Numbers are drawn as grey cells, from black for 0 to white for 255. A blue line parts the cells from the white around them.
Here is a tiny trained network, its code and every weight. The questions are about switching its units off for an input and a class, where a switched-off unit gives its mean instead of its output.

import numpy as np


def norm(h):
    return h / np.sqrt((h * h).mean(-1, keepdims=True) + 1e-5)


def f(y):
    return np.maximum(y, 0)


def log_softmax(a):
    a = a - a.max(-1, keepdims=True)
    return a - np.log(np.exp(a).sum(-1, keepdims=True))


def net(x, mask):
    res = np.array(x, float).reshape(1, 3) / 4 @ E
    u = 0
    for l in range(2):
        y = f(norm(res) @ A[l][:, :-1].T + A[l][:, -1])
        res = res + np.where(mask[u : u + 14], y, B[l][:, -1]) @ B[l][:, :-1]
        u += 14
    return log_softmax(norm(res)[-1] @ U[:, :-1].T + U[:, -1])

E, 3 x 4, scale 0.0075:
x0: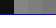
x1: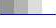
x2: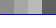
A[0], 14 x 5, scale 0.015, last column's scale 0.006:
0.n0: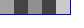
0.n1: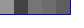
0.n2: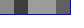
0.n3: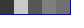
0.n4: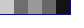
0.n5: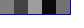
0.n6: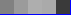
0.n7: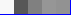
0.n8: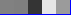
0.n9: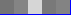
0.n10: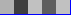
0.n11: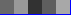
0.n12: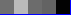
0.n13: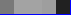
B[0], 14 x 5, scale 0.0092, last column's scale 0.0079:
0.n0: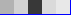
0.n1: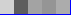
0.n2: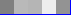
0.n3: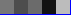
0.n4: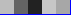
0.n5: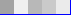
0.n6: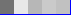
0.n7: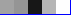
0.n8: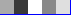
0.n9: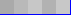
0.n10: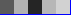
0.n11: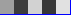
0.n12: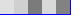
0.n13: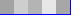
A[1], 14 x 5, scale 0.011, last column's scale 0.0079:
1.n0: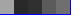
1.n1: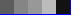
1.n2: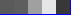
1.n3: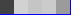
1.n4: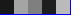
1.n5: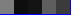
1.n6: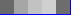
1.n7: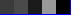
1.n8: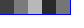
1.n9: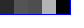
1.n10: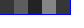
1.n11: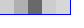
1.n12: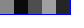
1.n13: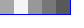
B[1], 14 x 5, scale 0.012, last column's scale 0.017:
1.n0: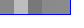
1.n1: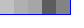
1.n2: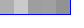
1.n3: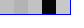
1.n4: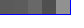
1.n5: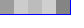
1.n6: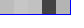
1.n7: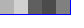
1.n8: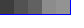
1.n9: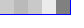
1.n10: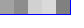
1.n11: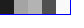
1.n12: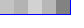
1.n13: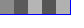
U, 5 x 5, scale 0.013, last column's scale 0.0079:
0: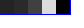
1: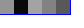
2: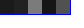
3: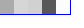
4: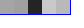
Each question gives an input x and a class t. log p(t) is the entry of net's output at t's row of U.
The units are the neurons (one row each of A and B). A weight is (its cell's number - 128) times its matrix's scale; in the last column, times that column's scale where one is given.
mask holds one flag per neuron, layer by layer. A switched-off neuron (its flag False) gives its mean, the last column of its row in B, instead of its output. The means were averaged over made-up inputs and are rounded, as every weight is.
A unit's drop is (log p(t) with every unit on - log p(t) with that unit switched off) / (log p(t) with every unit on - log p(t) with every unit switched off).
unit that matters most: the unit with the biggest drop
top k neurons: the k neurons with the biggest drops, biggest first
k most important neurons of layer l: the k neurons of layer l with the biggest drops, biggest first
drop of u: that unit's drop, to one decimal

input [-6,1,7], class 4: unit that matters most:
0.n7
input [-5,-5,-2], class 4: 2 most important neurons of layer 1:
1.n3, 1.n6
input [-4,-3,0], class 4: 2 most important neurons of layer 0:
0.n7, 0.n4
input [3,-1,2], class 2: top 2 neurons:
0.n3, 0.n6
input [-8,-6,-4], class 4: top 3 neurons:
1.n3, 0.n7, 1.n6
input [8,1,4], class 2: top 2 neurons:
0.n3, 0.n5
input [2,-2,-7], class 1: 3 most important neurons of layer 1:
1.n11, 1.n3, 1.n6
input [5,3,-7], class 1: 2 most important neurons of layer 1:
1.n11, 1.n3
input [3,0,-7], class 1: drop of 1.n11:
0.2
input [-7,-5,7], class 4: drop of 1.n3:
0.1
